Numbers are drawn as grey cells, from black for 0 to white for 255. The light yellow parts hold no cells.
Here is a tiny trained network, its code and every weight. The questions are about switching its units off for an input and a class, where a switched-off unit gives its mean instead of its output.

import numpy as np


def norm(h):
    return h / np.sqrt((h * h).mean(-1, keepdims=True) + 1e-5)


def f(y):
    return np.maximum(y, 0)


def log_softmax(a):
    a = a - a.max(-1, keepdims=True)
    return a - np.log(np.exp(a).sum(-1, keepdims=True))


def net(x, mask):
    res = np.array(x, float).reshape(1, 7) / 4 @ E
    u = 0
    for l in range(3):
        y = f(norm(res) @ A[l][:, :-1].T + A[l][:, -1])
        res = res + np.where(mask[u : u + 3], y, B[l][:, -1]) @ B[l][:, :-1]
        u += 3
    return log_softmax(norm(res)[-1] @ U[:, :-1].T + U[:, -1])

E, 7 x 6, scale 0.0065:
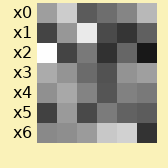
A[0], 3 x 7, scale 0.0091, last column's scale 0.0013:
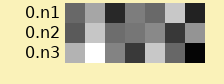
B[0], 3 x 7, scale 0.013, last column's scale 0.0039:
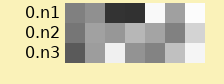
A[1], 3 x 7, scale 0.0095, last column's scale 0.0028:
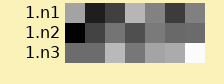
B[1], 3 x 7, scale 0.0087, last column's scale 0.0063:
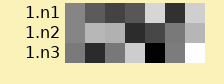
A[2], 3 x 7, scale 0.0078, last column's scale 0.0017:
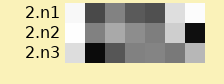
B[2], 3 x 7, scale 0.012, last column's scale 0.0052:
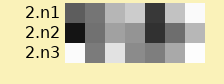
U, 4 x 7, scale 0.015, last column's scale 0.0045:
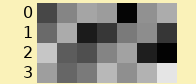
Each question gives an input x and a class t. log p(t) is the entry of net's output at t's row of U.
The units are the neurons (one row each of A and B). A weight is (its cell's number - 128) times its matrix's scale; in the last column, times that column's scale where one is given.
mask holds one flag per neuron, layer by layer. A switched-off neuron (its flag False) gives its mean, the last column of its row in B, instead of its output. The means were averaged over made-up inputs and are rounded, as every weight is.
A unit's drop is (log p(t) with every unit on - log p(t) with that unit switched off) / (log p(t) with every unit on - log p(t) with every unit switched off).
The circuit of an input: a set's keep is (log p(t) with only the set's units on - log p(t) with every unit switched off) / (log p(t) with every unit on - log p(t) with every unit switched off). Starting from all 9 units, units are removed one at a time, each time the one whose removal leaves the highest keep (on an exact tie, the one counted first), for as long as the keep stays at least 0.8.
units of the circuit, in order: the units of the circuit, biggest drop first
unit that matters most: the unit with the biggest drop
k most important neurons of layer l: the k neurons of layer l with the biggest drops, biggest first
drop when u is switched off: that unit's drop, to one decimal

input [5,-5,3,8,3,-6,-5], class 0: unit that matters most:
2.n2
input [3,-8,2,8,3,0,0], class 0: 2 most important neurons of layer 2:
(2.n2; 2.n1)
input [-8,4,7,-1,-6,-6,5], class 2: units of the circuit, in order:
(1.n1; 0.n3)
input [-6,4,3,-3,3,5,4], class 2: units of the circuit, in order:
(0.n3; 2.n1)
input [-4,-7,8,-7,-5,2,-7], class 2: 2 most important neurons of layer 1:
(1.n1; 1.n3)
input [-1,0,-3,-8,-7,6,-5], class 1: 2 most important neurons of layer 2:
(2.n1; 2.n3)
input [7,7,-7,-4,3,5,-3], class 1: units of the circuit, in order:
(0.n1; 2.n1)
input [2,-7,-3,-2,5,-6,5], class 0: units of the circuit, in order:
(2.n2; 1.n1; 0.n1)
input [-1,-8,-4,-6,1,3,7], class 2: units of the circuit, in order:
(0.n3; 2.n1; 1.n1)
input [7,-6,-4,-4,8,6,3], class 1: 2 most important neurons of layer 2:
(2.n3; 2.n1)
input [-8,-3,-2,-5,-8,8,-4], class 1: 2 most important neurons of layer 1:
(1.n2; 1.n1)
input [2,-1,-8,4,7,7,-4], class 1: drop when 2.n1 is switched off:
0.0
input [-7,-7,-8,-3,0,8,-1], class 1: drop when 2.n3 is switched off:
0.1
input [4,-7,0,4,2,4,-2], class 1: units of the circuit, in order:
(0.n1)
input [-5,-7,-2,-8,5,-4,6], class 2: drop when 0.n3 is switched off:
0.3
